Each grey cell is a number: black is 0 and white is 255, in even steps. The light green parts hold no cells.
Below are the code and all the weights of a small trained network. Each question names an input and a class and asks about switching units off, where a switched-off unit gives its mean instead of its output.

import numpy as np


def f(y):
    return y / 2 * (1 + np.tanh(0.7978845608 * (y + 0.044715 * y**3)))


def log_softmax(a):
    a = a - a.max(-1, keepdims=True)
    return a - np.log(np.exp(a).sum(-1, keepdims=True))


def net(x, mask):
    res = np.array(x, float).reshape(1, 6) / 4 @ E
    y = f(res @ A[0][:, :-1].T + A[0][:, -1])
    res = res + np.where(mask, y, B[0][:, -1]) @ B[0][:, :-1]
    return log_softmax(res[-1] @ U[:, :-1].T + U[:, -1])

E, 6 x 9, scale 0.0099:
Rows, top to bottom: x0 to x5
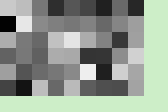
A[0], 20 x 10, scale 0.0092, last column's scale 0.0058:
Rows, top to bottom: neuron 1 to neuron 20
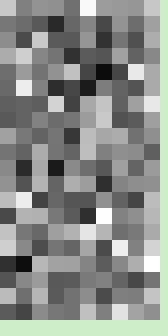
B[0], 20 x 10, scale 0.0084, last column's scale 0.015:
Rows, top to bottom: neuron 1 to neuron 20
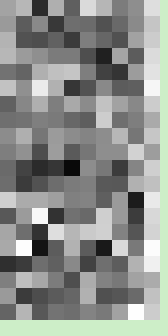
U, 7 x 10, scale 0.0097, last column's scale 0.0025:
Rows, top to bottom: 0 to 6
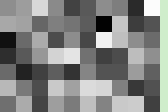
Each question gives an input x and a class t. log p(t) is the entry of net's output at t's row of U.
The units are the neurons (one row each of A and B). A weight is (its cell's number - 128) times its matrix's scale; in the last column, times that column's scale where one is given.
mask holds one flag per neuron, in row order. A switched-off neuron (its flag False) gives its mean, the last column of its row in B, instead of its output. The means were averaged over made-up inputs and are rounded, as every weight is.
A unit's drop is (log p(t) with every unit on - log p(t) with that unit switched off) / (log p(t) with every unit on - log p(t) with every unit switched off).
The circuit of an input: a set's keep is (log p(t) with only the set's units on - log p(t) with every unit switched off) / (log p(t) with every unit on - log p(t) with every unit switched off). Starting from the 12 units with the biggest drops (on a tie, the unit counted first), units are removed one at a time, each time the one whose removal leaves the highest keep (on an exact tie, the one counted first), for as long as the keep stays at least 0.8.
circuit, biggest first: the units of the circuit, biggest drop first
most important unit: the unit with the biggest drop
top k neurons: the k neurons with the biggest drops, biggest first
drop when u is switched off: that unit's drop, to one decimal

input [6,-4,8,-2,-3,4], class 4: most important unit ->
neuron 1
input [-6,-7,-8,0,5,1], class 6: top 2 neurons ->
[neuron 20; neuron 16]
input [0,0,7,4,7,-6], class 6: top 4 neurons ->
[neuron 16; neuron 13; neuron 6; neuron 14]
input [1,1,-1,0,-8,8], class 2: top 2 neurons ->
[neuron 13; neuron 17]
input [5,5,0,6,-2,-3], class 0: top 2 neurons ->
[neuron 6; neuron 16]
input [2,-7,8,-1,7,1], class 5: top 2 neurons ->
[neuron 15; neuron 1]
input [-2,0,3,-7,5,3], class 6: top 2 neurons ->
[neuron 20; neuron 13]
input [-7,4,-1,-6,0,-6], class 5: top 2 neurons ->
[neuron 1; neuron 15]
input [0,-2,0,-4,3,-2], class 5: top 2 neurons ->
[neuron 15; neuron 17]
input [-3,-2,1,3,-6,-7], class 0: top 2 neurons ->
[neuron 14; neuron 13]
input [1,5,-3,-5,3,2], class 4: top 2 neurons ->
[neuron 13; neuron 16]
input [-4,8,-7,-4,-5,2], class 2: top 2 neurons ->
[neuron 13; neuron 14]
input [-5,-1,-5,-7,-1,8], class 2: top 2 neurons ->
[neuron 14; neuron 8]
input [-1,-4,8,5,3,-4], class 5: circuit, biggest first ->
[neuron 15]
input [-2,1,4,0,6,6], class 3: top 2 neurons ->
[neuron 5; neuron 2]
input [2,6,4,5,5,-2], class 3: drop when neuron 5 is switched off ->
0.2
